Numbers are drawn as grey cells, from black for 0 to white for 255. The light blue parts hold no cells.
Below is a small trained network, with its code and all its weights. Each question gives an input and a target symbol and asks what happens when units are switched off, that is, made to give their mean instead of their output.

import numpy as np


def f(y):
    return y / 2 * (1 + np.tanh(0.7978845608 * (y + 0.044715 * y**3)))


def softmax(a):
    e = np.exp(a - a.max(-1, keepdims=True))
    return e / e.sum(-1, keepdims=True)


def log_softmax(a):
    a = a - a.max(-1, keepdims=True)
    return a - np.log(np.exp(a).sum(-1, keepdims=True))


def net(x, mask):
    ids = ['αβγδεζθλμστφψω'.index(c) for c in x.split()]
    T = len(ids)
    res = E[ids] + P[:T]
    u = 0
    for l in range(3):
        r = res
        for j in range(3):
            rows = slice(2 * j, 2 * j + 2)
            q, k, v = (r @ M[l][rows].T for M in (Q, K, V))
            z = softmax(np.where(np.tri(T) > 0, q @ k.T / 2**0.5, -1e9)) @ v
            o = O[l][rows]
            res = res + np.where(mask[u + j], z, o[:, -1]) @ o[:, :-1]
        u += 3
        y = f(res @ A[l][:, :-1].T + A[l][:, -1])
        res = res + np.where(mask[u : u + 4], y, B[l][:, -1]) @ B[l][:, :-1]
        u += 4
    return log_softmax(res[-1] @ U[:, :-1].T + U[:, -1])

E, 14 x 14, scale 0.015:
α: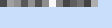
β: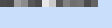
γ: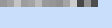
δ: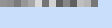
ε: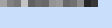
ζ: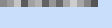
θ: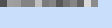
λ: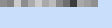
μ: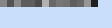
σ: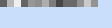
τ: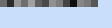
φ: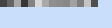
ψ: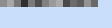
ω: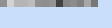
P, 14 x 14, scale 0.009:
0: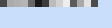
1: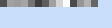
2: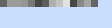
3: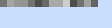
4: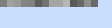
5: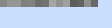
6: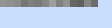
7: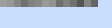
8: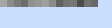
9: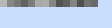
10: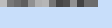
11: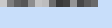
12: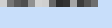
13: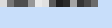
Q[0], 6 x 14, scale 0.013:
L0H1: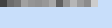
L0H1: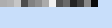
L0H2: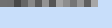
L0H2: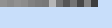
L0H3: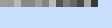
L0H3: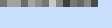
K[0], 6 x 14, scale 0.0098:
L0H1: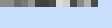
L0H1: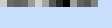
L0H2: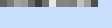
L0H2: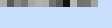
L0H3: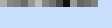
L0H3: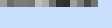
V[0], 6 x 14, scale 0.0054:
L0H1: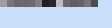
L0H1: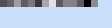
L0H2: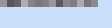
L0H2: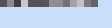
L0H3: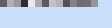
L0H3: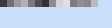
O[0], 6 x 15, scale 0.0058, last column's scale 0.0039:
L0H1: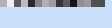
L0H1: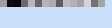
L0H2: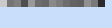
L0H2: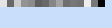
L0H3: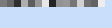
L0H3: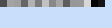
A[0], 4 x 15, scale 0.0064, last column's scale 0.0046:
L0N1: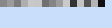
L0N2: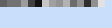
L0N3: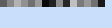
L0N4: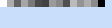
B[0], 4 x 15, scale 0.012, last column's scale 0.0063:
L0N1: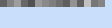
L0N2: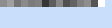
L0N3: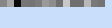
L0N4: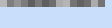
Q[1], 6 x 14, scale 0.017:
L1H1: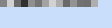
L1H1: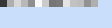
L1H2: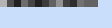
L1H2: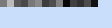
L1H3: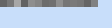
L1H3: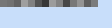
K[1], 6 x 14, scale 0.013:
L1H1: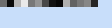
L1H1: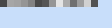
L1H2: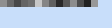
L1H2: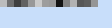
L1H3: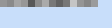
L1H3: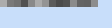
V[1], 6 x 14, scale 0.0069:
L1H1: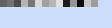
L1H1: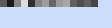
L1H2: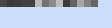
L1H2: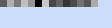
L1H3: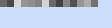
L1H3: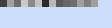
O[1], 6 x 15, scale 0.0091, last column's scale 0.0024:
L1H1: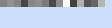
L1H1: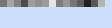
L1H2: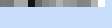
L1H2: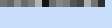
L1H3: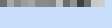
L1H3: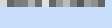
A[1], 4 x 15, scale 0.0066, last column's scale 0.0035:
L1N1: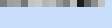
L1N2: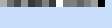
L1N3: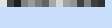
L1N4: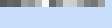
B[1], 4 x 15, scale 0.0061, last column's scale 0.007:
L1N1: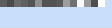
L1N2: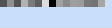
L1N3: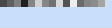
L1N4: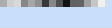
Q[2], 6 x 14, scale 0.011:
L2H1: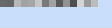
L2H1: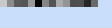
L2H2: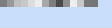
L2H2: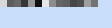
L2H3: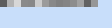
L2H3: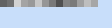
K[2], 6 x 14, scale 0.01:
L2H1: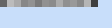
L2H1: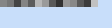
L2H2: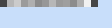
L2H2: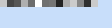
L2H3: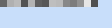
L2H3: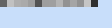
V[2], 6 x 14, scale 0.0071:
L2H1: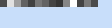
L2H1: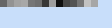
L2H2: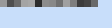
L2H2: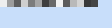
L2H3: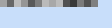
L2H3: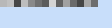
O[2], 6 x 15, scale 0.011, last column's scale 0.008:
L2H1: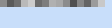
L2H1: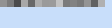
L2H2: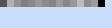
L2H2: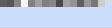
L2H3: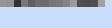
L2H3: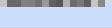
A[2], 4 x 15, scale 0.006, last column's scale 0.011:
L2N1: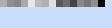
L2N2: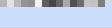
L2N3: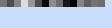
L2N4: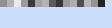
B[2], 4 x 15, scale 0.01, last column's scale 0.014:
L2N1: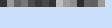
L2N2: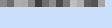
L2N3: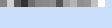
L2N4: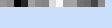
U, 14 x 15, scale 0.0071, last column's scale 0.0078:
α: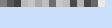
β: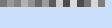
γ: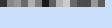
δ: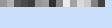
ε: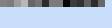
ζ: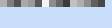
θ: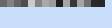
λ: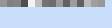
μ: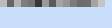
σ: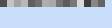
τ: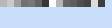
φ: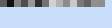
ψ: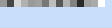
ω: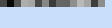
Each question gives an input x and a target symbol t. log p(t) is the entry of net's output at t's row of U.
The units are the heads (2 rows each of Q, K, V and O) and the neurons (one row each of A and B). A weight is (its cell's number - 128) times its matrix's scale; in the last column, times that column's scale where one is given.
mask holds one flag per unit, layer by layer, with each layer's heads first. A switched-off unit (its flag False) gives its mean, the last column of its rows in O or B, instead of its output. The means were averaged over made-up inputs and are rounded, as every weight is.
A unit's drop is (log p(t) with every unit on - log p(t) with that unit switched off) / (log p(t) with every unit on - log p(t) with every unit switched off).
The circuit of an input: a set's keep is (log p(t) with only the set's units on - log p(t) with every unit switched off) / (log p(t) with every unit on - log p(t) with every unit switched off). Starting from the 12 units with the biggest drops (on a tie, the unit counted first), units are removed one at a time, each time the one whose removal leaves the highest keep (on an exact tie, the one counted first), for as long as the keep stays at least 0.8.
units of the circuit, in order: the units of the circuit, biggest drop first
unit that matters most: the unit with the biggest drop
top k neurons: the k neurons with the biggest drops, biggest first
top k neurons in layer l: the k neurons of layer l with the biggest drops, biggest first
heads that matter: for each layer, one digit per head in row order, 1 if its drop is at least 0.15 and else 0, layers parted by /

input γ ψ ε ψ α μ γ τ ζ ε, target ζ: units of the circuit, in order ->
(L0N2; L1H1; L1H2)
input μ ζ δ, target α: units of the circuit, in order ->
(L0H3; L2H1; L1H3)
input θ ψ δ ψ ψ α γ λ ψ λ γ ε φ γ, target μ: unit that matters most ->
L0N3
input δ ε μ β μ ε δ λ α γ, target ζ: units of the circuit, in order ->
(L1N4; L1H2; L2N2; L1H3)
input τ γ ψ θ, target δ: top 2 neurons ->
(L1N1; L0N2)
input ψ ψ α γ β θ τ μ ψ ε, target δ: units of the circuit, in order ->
(L2N3; L1H1)
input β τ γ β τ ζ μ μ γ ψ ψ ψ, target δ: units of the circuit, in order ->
(L0H3; L2N3; L1H3; L1H1)
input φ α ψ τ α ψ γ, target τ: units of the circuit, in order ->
(L1N4; L2H2; L1H2; L0N2)
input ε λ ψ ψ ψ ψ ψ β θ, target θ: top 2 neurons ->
(L0N2; L0N4)
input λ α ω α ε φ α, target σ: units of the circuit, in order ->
(L0N2; L1H2; L2H2)
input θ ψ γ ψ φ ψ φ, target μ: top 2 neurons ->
(L0N3; L1N4)
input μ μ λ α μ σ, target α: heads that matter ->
000 / 000 / 100
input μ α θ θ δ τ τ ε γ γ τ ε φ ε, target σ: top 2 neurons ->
(L0N2; L1N1)
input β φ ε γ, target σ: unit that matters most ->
L0H1
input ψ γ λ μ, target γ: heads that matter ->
000 / 100 / 100
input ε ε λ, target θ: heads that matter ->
010 / 010 / 000
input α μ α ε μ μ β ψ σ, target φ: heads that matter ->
100 / 000 / 100
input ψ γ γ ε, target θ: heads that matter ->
000 / 010 / 100
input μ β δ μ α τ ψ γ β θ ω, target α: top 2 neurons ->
(L1N1; L2N3)
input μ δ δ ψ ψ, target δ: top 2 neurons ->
(L2N3; L0N2)
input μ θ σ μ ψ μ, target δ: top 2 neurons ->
(L2N3; L0N2)
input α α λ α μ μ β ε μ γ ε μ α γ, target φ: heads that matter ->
100 / 000 / 100
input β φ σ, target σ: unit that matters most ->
L0H1
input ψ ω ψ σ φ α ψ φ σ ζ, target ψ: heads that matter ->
000 / 000 / 000
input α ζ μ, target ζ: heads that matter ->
000 / 110 / 000
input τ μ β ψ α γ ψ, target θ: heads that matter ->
000 / 010 / 000
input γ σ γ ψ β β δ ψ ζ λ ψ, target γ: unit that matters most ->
L0H3
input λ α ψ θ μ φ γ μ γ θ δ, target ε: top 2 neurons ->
(L2N3; L1N4)
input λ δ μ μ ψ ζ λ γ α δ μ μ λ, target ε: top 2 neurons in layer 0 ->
(L0N2; L0N1)
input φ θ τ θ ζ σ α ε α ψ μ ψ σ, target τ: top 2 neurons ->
(L1N4; L0N2)
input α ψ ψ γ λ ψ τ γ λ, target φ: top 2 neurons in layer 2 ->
(L2N4; L2N2)
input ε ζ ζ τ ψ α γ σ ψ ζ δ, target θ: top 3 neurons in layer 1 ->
(L1N1; L1N3; L1N4)
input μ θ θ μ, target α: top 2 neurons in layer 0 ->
(L0N2; L0N3)
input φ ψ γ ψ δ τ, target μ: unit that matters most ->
L1H3
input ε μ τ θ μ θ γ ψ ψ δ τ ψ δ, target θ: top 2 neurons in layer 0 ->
(L0N2; L0N4)
